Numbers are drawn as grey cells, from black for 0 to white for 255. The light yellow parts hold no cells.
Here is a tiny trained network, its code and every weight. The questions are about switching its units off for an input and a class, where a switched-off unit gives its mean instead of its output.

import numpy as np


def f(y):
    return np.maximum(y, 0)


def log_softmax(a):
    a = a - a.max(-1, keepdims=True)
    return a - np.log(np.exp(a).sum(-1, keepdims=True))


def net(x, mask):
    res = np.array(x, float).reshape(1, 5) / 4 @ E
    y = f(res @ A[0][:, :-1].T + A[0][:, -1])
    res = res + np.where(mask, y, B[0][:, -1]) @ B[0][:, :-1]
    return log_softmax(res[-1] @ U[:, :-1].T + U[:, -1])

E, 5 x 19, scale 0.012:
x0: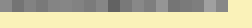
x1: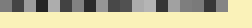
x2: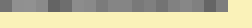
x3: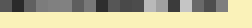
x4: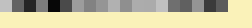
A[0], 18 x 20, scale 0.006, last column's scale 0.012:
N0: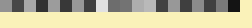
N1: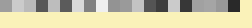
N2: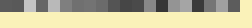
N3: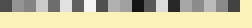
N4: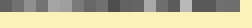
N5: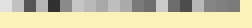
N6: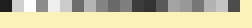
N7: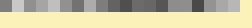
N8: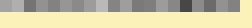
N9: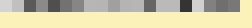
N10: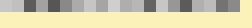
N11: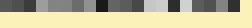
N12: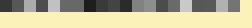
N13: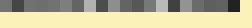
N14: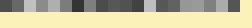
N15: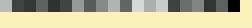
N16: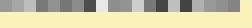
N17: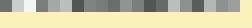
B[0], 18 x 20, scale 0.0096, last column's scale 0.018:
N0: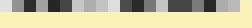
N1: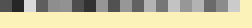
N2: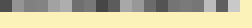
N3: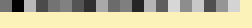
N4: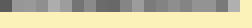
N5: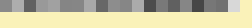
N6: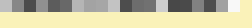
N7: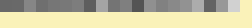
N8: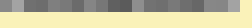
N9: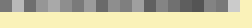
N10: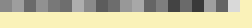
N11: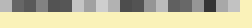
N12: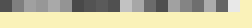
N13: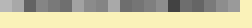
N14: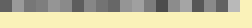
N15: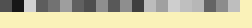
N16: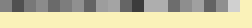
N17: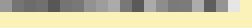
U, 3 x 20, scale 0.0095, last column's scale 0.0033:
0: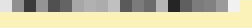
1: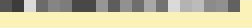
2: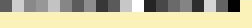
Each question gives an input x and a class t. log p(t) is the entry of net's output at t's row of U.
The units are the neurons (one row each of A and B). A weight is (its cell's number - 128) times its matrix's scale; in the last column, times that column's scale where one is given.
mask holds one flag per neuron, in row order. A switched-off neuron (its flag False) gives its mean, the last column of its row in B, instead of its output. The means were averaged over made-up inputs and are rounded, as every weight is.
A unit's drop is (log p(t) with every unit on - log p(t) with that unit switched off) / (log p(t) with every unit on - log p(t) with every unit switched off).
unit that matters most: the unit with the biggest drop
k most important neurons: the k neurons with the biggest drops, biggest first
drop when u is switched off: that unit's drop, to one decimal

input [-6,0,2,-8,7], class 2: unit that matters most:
N6
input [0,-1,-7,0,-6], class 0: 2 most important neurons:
(N6, N1)
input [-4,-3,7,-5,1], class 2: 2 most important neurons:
(N6, N0)
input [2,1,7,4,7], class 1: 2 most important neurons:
(N15, N6)
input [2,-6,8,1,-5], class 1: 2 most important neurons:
(N3, N0)
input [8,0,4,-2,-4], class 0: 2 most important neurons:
(N6, N3)
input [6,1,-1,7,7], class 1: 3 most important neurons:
(N15, N6, N0)
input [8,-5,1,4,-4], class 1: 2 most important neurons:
(N3, N0)
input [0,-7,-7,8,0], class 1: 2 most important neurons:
(N3, N6)
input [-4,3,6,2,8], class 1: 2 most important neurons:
(N15, N6)
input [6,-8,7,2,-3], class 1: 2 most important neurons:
(N3, N0)
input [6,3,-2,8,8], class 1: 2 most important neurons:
(N15, N6)
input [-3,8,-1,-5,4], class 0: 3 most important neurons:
(N0, N3, N12)
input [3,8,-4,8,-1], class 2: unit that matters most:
N12
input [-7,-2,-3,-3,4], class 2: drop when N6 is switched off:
0.1
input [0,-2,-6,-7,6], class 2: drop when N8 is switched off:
0.0
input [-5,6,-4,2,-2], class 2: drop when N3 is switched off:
0.1
